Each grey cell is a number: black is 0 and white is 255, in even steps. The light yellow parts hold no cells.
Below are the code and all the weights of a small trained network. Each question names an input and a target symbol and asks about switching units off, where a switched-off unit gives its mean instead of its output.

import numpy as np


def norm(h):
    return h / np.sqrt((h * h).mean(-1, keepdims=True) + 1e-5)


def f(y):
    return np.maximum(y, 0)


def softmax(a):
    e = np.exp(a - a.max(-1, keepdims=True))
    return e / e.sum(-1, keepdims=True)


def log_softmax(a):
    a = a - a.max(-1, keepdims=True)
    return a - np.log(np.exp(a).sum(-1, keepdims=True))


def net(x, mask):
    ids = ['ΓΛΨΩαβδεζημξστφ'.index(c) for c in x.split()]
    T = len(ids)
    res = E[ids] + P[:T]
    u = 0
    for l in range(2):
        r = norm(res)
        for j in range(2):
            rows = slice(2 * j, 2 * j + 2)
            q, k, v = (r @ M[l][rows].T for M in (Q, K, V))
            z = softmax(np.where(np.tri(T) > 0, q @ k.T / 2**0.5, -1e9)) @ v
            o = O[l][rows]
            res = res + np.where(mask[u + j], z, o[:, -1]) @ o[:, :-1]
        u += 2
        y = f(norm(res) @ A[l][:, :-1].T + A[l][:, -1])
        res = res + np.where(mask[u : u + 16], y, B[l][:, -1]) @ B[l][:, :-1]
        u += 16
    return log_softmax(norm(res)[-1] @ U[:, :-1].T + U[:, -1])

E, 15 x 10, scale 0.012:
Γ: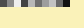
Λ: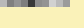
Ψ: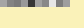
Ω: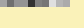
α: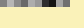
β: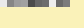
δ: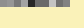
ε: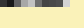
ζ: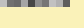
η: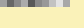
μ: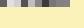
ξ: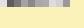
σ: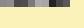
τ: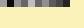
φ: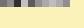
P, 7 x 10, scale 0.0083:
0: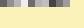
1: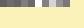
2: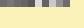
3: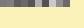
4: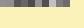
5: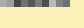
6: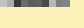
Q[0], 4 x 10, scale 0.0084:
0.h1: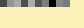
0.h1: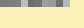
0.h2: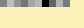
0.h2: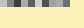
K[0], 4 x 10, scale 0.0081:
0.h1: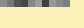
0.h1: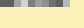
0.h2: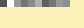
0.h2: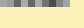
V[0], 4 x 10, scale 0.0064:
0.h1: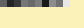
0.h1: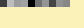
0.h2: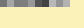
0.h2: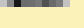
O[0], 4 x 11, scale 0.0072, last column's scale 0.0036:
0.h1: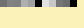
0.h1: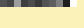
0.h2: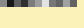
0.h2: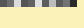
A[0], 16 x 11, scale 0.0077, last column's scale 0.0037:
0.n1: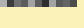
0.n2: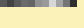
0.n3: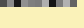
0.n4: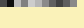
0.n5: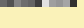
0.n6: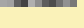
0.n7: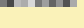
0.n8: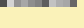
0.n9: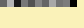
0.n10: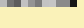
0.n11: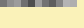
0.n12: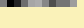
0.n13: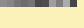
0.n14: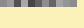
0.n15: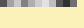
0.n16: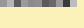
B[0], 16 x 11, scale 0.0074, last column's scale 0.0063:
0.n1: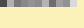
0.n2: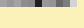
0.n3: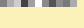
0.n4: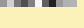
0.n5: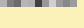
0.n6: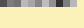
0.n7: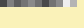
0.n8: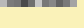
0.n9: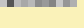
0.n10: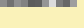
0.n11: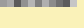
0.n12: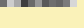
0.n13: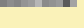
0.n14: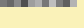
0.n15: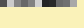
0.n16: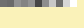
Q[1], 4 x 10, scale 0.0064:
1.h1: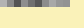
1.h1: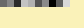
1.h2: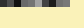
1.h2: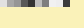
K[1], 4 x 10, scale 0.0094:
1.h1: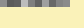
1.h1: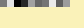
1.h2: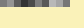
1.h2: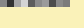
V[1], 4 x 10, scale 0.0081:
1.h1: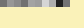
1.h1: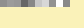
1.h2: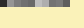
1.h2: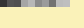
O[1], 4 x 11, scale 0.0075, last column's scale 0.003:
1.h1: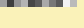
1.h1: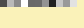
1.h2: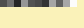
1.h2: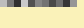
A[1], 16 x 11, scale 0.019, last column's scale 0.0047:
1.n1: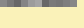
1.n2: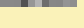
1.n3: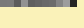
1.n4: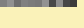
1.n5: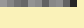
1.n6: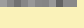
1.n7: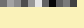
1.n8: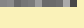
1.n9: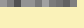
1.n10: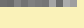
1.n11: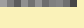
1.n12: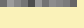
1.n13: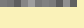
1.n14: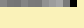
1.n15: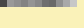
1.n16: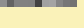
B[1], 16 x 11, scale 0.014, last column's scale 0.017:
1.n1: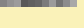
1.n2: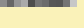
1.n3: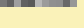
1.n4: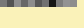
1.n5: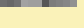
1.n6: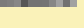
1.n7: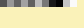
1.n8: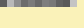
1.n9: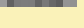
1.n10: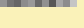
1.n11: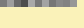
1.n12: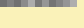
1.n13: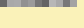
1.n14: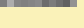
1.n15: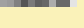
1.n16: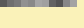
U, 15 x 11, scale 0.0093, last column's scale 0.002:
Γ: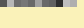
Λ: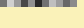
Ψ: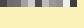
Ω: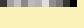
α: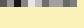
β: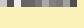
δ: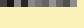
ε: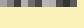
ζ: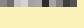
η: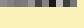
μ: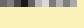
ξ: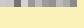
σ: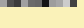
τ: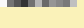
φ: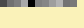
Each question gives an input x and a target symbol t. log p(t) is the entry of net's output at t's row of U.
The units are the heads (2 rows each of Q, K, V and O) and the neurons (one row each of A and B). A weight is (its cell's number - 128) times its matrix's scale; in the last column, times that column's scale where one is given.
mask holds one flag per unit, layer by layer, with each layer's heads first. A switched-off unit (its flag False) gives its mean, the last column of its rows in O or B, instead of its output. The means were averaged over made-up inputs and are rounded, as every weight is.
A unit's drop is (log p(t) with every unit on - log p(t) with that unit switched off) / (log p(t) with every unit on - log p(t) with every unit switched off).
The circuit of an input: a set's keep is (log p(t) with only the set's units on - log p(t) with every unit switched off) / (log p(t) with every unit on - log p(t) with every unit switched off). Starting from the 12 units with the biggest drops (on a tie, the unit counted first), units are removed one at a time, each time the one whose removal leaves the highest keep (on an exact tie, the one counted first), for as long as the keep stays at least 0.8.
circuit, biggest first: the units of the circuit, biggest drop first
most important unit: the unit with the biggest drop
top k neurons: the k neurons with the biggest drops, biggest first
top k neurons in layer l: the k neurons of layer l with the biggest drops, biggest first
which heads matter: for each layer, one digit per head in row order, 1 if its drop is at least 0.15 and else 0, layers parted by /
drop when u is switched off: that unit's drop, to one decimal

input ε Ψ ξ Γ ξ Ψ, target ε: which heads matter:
10 / 00
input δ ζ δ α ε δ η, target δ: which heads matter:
10 / 10
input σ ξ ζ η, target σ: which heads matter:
01 / 00
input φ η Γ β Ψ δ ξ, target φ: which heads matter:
00 / 10
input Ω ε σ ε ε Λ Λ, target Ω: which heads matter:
10 / 00
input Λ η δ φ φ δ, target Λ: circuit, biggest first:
1.n7
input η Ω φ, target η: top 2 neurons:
1.n7, 1.n4
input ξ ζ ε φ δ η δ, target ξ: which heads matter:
00 / 10
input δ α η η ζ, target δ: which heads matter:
10 / 10
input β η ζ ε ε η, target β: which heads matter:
00 / 01
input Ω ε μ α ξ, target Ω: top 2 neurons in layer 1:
1.n7, 1.n16
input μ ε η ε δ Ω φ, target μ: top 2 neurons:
1.n7, 1.n3
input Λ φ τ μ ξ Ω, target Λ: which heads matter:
10 / 11
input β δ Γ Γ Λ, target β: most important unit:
1.h2
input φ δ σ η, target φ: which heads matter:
00 / 10
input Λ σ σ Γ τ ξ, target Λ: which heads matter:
10 / 10
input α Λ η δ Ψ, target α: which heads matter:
10 / 10
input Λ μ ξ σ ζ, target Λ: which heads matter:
10 / 11
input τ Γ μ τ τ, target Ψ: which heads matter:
11 / 10
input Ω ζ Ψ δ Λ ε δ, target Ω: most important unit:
0.h1
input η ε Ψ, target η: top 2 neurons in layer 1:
1.n7, 1.n4
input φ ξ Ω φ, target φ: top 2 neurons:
1.n7, 1.n3
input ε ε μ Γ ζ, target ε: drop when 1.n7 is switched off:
0.2
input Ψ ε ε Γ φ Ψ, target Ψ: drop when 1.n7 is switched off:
0.3
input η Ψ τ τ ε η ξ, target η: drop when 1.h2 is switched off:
0.1
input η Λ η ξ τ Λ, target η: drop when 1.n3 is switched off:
0.0
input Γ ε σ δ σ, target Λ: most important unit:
0.h2
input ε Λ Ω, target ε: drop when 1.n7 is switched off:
0.2
